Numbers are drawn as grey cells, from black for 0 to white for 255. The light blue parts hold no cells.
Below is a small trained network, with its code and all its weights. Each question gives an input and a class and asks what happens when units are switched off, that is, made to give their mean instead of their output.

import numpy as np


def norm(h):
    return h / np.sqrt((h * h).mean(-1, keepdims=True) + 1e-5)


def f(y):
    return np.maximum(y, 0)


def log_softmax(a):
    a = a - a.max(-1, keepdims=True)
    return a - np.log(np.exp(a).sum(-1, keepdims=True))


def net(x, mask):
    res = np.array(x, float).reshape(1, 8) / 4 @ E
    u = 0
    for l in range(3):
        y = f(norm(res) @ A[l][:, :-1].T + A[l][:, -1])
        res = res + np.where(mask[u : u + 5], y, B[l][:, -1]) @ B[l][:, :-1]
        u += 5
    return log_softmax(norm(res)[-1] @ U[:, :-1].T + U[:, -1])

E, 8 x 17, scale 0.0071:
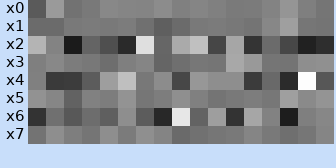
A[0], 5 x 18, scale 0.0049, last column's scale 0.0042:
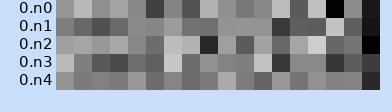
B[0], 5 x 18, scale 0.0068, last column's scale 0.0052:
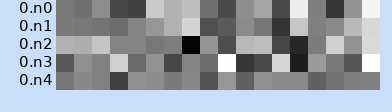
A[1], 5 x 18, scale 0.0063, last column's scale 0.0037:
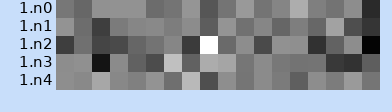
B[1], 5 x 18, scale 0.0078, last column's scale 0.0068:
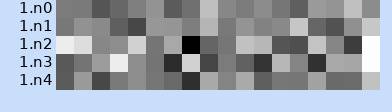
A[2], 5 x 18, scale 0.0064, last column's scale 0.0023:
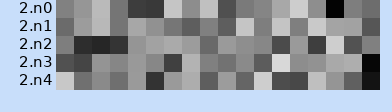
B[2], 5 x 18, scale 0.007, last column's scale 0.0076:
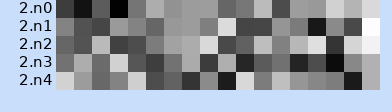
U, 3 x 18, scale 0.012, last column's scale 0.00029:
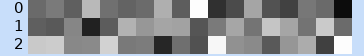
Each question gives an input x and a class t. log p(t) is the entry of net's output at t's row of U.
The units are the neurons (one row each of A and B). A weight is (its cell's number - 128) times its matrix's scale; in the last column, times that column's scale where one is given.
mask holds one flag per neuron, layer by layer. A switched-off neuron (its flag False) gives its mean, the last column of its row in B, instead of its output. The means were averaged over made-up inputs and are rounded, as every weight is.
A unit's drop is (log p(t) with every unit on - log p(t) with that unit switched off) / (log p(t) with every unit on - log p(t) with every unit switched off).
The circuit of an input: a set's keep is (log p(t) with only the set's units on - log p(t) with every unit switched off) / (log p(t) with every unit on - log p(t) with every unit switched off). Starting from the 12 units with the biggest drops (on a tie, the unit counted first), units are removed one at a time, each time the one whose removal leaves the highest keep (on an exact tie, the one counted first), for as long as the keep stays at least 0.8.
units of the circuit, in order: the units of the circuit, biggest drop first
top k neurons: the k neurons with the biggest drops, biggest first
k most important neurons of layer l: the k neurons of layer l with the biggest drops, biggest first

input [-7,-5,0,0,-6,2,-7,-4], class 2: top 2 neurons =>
0.n2, 2.n4
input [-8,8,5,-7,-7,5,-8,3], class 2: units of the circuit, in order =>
2.n4
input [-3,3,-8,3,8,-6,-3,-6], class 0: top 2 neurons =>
2.n3, 0.n0
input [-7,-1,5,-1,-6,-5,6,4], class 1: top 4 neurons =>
0.n0, 2.n0, 0.n2, 2.n1
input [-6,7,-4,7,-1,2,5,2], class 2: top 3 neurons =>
1.n2, 0.n3, 1.n3
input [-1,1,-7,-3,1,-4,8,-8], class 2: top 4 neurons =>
1.n2, 0.n3, 1.n3, 0.n1
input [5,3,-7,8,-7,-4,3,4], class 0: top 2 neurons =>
2.n1, 2.n3
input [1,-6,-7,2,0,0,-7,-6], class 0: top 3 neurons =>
1.n2, 2.n1, 2.n3
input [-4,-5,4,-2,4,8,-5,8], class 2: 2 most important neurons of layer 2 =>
2.n4, 2.n1
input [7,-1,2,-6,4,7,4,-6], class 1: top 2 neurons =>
0.n1, 2.n2
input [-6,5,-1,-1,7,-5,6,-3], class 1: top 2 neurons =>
2.n2, 0.n1
